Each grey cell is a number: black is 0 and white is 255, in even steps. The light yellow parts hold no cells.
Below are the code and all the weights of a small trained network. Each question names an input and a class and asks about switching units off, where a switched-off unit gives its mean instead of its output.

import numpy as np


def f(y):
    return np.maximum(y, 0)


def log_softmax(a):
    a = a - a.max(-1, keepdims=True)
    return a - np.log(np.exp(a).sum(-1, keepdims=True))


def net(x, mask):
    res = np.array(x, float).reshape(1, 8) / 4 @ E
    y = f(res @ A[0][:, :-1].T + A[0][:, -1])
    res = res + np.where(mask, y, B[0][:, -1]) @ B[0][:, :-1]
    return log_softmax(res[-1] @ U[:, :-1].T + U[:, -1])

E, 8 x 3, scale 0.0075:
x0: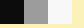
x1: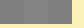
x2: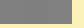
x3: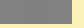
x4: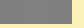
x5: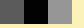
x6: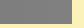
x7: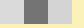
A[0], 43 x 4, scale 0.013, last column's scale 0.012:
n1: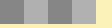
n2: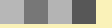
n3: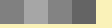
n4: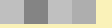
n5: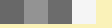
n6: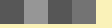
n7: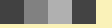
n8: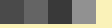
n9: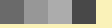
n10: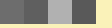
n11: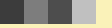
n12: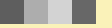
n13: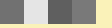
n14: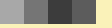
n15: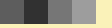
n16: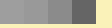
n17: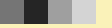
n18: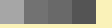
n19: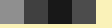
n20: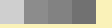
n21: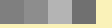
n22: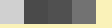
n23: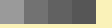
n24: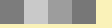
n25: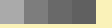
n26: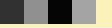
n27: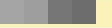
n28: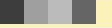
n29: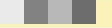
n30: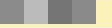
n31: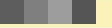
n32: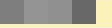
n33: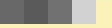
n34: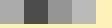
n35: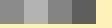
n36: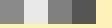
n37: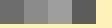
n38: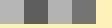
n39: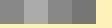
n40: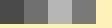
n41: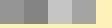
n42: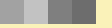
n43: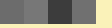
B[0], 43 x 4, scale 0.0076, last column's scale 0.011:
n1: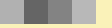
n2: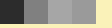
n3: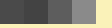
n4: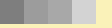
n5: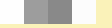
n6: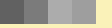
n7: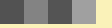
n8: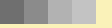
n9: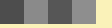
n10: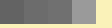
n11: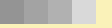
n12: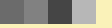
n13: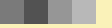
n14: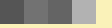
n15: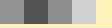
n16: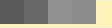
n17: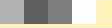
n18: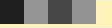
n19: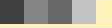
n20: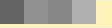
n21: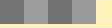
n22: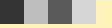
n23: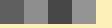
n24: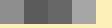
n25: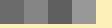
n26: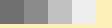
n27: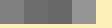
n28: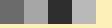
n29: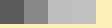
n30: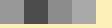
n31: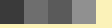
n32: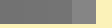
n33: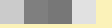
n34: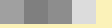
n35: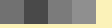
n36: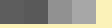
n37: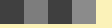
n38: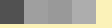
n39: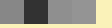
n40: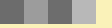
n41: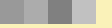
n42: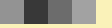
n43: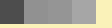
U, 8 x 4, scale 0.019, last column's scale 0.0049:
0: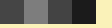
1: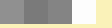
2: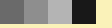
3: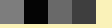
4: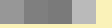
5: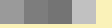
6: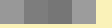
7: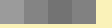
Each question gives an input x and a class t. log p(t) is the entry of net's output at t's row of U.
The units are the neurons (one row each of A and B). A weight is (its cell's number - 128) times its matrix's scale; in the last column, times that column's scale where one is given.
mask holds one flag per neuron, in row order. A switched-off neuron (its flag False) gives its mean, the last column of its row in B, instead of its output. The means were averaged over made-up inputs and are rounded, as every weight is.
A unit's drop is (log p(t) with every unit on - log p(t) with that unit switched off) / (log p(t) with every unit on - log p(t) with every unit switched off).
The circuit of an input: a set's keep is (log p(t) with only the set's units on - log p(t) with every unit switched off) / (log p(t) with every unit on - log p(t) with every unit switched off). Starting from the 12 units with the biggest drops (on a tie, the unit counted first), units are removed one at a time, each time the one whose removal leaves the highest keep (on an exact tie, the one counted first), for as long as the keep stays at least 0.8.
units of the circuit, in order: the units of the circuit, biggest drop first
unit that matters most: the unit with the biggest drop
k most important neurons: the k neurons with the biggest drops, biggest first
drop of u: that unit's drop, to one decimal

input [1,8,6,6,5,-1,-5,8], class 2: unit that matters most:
n29
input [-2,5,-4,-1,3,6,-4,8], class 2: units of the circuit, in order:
[n29; n38]
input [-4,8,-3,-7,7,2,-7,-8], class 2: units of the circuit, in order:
[n26; n8]
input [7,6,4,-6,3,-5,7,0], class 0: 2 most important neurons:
[n28; n12]
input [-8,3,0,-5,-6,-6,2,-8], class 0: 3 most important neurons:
[n19; n14; n22]
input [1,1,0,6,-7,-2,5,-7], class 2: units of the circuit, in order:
[n26; n11]
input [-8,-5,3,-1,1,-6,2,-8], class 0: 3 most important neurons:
[n19; n14; n22]
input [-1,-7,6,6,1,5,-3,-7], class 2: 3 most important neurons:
[n26; n8; n11]
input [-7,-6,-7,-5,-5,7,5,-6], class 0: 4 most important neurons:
[n19; n22; n14; n43]
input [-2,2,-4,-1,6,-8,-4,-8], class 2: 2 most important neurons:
[n26; n11]
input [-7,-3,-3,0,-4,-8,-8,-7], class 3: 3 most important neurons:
[n13; n42; n30]
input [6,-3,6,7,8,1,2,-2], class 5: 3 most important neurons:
[n22; n19; n5]
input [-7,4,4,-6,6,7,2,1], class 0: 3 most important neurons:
[n22; n19; n18]
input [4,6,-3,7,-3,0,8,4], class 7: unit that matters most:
n26
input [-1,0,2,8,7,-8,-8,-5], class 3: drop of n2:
0.0
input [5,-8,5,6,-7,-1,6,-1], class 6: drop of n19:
0.1
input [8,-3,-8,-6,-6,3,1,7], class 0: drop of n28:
0.1
